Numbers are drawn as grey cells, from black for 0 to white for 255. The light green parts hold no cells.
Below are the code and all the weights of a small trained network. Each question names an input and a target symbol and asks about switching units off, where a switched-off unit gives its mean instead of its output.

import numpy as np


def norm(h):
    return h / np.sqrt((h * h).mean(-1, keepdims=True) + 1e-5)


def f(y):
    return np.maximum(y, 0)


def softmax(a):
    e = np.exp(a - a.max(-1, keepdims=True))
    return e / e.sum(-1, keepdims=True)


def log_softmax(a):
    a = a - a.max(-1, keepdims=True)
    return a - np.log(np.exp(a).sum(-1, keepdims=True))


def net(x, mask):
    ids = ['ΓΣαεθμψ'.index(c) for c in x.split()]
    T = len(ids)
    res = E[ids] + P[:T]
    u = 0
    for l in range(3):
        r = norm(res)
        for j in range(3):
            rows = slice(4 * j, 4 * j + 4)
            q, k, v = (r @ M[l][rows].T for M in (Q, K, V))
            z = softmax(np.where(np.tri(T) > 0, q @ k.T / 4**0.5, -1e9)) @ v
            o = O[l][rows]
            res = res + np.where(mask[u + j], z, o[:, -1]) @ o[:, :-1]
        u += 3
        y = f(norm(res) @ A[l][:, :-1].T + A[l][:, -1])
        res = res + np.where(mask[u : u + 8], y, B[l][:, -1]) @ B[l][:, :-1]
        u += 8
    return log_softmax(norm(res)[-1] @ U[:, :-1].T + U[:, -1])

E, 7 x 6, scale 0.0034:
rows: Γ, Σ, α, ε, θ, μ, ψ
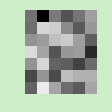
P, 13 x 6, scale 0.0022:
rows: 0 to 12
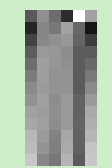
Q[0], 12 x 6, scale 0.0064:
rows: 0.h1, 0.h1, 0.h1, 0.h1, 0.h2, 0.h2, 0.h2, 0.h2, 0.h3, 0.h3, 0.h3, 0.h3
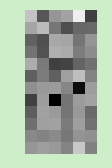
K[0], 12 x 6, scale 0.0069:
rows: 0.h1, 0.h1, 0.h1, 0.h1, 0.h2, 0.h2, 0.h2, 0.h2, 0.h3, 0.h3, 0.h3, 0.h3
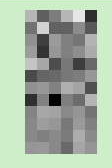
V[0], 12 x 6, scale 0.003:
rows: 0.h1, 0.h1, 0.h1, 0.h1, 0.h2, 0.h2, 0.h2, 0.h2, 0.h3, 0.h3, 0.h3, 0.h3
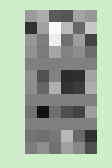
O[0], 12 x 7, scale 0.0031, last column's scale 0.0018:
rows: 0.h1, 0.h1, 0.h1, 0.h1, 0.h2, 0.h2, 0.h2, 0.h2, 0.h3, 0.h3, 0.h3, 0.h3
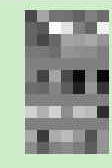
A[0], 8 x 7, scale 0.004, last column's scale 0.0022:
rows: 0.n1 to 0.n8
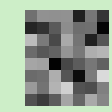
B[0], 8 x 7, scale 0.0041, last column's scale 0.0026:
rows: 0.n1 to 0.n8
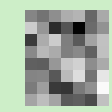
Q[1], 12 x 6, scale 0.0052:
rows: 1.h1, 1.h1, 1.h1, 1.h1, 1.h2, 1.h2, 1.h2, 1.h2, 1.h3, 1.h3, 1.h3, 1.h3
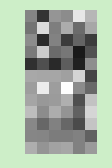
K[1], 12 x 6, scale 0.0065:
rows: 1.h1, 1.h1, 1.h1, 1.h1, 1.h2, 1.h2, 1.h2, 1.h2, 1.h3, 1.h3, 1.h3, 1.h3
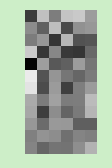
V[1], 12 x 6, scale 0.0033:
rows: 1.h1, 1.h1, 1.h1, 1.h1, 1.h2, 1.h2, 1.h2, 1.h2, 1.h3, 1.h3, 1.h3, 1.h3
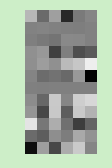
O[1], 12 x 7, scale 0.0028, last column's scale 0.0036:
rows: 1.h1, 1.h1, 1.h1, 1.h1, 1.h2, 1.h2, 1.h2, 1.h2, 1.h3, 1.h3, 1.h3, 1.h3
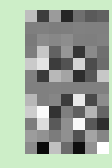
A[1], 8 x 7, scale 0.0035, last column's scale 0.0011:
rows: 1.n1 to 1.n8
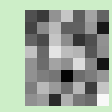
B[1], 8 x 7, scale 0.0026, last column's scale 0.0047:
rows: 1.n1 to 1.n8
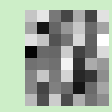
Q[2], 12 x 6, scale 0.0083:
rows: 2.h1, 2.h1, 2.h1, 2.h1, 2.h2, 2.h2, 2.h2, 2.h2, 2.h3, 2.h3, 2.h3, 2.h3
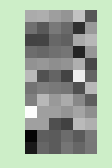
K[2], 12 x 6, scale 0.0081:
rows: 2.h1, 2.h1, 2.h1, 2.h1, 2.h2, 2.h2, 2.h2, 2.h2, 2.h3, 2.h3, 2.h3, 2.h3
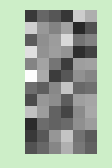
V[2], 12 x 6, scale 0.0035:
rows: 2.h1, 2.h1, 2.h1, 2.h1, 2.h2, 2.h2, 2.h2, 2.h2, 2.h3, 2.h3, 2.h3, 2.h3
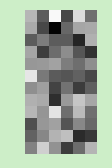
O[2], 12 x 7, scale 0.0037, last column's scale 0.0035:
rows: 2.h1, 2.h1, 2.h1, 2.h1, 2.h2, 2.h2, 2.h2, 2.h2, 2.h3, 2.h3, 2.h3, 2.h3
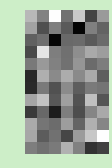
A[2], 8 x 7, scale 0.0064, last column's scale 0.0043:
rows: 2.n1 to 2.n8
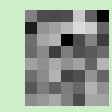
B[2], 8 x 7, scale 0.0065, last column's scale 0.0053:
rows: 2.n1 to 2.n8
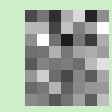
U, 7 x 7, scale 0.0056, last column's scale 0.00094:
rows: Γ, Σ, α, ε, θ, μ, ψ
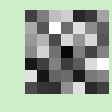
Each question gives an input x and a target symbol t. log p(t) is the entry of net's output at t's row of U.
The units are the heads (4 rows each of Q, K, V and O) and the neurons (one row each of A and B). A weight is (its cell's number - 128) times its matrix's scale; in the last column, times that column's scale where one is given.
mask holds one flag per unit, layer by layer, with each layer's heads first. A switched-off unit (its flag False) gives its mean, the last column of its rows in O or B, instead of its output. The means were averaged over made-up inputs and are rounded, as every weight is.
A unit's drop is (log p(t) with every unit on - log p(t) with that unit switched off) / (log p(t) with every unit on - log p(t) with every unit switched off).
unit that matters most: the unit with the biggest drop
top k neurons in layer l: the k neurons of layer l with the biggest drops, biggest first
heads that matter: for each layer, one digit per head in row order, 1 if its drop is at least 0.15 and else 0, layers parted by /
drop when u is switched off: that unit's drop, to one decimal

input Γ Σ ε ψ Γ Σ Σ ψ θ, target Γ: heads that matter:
001 / 000 / 001
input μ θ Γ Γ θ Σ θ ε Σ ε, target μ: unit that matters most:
0.h3
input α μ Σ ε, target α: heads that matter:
000 / 000 / 100
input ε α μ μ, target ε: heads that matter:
111 / 001 / 100
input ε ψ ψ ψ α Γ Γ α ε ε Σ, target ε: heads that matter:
101 / 000 / 100
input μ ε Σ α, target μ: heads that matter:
010 / 000 / 100
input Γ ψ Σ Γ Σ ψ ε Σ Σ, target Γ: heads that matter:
001 / 001 / 101
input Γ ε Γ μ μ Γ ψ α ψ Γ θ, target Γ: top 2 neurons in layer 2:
(2.n2, 2.n3)
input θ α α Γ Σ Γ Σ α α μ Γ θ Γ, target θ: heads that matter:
101 / 011 / 100
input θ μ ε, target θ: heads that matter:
100 / 000 / 100
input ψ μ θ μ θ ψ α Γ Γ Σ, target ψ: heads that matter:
001 / 000 / 100
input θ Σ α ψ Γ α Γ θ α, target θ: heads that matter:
101 / 000 / 100
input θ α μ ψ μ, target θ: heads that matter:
111 / 000 / 100
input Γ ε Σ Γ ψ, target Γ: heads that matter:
001 / 011 / 101
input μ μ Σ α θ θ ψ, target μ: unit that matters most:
2.h1
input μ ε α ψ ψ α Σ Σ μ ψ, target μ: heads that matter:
001 / 001 / 100
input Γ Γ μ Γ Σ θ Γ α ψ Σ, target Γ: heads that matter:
001 / 011 / 101
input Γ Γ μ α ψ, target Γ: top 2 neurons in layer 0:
(0.n2, 0.n8)
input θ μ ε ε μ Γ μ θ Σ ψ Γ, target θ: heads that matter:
101 / 101 / 100
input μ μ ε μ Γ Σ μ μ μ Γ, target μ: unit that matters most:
0.h3
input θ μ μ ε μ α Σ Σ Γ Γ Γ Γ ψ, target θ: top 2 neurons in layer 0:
(0.n8, 0.n5)
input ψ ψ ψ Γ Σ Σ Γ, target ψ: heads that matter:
001 / 000 / 000
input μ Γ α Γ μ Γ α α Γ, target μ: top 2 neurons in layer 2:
(2.n2, 2.n3)
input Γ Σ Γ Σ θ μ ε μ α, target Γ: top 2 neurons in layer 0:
(0.n2, 0.n7)
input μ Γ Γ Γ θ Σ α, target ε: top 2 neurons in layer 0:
(0.n6, 0.n7)
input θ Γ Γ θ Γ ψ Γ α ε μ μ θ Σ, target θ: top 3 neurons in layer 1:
(1.n3, 1.n7, 1.n1)
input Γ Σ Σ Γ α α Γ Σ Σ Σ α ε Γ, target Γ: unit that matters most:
2.h3
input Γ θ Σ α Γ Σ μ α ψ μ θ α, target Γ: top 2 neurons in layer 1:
(1.n1, 1.n3)
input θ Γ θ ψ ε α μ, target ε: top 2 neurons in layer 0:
(0.n2, 0.n5)
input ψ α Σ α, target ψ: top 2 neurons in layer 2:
(2.n1, 2.n2)
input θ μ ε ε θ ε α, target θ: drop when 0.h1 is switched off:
0.7
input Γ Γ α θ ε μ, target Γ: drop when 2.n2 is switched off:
0.2
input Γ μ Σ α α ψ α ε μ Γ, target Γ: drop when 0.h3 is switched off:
0.7
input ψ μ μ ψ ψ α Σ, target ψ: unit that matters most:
2.h1
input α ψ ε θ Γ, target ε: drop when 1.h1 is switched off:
0.0
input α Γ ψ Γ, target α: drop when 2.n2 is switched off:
0.1
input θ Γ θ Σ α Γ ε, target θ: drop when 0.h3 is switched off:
0.8
